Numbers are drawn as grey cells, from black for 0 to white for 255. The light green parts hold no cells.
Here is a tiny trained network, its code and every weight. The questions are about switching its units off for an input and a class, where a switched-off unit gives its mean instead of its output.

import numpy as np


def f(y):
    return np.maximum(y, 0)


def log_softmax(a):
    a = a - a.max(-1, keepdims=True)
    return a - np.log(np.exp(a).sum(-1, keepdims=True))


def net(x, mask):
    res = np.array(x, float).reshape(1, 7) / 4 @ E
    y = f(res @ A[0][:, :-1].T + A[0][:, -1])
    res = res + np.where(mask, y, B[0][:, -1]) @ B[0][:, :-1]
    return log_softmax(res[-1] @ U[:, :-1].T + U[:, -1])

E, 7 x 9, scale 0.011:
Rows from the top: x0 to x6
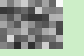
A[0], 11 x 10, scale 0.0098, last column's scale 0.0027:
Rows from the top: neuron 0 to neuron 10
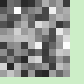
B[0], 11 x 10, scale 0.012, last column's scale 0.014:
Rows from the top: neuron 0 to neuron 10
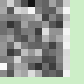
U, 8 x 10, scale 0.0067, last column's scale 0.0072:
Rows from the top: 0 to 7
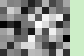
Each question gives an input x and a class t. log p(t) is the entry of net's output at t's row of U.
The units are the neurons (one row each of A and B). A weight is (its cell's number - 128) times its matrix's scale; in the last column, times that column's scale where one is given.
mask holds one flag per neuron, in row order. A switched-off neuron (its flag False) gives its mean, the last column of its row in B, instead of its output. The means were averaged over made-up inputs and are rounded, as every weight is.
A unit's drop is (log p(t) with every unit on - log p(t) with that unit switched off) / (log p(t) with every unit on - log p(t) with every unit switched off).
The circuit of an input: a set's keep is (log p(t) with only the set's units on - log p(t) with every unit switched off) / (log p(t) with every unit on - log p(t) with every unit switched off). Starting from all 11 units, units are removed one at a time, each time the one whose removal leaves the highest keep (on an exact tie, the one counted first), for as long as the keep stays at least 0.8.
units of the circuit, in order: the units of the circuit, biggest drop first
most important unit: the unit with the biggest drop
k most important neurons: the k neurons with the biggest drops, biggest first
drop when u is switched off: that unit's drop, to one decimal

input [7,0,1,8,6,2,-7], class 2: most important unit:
neuron 5
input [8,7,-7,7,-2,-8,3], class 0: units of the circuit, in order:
(neuron 1; neuron 10)
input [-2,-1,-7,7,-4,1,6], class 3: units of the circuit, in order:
(neuron 1; neuron 9; neuron 6)
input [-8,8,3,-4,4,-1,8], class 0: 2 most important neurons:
(neuron 0; neuron 3)
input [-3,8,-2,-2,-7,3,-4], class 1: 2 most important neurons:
(neuron 0; neuron 10)
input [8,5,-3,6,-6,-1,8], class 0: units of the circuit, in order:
(neuron 1; neuron 10)
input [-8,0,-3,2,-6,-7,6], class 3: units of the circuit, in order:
(neuron 1; neuron 9)
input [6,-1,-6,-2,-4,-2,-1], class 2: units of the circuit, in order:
(neuron 4; neuron 5)
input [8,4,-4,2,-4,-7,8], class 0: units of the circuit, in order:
(neuron 1; neuron 10)
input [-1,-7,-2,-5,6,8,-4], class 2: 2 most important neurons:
(neuron 4; neuron 5)
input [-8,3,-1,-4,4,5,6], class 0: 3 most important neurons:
(neuron 0; neuron 3; neuron 2)
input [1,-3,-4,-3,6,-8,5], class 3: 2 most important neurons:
(neuron 1; neuron 3)
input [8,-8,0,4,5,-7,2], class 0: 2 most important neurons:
(neuron 9; neuron 1)
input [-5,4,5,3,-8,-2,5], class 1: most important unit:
neuron 0
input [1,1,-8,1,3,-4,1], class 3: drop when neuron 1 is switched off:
0.1
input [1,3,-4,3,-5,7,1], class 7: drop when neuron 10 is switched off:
0.2
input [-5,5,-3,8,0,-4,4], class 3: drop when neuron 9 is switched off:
0.0
